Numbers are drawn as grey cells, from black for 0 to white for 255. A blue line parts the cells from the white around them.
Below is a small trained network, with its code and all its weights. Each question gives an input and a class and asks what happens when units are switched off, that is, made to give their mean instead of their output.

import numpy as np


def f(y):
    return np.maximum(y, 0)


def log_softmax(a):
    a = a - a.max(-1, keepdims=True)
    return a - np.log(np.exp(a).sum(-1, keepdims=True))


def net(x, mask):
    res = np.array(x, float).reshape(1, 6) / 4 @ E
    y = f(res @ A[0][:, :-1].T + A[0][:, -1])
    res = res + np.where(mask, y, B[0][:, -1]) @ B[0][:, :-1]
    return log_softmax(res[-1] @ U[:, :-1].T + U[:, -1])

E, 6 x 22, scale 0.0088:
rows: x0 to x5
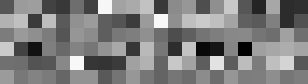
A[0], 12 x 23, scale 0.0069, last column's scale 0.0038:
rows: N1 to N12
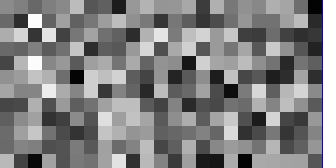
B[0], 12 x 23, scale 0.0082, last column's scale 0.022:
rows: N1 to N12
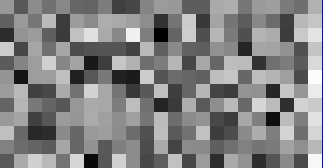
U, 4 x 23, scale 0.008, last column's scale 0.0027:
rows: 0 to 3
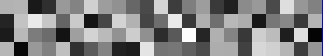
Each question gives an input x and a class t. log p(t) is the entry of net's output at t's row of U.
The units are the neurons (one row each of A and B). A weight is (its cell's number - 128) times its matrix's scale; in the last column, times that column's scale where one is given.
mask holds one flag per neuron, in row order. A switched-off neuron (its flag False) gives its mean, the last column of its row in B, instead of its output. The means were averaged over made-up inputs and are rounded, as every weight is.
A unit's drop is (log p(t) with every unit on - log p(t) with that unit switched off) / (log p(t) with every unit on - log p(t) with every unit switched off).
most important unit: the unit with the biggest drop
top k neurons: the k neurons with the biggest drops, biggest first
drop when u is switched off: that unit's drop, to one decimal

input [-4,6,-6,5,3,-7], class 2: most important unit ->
N3
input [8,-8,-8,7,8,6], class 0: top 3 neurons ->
[N9 N6 N3]
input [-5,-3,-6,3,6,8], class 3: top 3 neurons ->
[N9 N1 N10]
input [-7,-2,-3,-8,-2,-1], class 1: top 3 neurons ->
[N5 N10 N9]
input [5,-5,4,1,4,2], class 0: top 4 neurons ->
[N3 N9 N6 N11]
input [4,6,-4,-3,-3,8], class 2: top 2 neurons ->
[N3 N7]
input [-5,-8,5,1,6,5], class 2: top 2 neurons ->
[N8 N6]
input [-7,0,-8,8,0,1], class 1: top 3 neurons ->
[N12 N10 N9]
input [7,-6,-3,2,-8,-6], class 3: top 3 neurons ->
[N6 N7 N3]
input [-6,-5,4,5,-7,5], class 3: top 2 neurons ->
[N6 N9]
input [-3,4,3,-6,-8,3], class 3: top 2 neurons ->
[N6 N12]
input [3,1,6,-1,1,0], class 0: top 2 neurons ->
[N6 N12]
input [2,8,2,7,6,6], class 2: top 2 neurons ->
[N3 N5]
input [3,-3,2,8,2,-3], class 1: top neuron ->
[N12]
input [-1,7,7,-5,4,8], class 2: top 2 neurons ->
[N3 N12]
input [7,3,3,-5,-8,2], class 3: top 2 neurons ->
[N6 N7]
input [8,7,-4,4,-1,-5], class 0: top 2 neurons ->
[N9 N10]
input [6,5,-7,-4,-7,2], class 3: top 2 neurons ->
[N6 N7]
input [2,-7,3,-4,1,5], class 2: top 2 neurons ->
[N8 N12]
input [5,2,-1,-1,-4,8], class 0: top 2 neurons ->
[N9 N10]
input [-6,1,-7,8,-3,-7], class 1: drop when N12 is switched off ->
2.0
